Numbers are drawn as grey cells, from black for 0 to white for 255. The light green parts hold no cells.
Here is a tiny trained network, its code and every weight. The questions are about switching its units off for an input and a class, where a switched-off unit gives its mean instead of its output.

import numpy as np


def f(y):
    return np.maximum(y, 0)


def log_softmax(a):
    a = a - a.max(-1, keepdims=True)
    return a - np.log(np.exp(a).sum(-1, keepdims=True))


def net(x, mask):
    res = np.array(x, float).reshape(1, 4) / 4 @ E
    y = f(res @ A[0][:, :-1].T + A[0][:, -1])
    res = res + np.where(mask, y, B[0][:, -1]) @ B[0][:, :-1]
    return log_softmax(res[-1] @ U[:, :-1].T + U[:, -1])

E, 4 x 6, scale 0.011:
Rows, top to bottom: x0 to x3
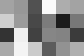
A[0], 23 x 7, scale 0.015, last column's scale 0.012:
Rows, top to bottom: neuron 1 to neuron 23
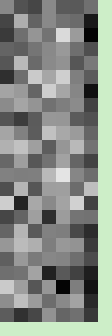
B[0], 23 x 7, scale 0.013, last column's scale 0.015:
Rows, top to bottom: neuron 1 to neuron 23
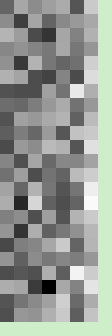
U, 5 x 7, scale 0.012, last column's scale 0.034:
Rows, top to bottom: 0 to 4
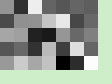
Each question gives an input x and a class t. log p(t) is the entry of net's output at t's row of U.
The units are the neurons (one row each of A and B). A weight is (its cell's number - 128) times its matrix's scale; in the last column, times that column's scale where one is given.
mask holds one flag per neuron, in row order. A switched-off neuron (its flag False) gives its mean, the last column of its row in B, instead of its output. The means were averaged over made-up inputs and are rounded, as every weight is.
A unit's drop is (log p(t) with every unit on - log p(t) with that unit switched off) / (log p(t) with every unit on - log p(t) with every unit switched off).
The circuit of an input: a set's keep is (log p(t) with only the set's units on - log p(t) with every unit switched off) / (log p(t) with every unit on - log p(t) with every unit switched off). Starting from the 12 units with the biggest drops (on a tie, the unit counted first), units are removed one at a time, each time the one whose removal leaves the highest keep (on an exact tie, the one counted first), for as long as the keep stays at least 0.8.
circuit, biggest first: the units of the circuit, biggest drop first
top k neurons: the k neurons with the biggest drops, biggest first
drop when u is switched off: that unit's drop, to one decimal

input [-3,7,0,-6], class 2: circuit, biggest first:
neuron 21
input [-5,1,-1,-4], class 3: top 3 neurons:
neuron 20; neuron 11; neuron 16
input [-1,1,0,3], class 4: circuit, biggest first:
neuron 21; neuron 2
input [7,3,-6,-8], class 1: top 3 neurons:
neuron 23; neuron 1; neuron 9
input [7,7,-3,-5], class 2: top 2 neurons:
neuron 21; neuron 20
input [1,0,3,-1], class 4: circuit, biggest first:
neuron 21; neuron 22
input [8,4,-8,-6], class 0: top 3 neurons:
neuron 15; neuron 20; neuron 16
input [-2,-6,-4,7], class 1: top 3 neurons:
neuron 11; neuron 21; neuron 18
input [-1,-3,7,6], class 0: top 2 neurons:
neuron 5; neuron 14
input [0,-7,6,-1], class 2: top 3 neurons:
neuron 6; neuron 3; neuron 15
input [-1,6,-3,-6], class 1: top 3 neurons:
neuron 23; neuron 1; neuron 6
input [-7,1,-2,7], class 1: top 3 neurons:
neuron 11; neuron 22; neuron 18
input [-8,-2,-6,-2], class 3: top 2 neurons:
neuron 20; neuron 16
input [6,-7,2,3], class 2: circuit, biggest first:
neuron 6
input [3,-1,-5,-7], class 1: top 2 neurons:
neuron 23; neuron 9
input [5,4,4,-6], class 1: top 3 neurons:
neuron 1; neuron 23; neuron 15
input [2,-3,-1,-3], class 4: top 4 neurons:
neuron 21; neuron 11; neuron 18; neuron 22
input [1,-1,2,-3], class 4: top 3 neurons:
neuron 11; neuron 18; neuron 22
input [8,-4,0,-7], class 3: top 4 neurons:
neuron 13; neuron 10; neuron 7; neuron 11
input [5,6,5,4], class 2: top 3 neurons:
neuron 21; neuron 15; neuron 20
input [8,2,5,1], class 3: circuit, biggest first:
neuron 7
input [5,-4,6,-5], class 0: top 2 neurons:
neuron 14; neuron 5
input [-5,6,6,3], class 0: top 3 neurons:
neuron 17; neuron 5; neuron 6
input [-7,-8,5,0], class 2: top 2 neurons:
neuron 6; neuron 3
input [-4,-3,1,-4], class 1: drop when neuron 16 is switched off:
-0.1
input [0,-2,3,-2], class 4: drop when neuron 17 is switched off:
0.1
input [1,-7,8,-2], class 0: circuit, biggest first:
neuron 14
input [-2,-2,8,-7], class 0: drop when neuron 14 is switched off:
0.2
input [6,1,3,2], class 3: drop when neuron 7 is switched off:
0.1
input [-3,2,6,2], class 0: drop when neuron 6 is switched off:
0.0
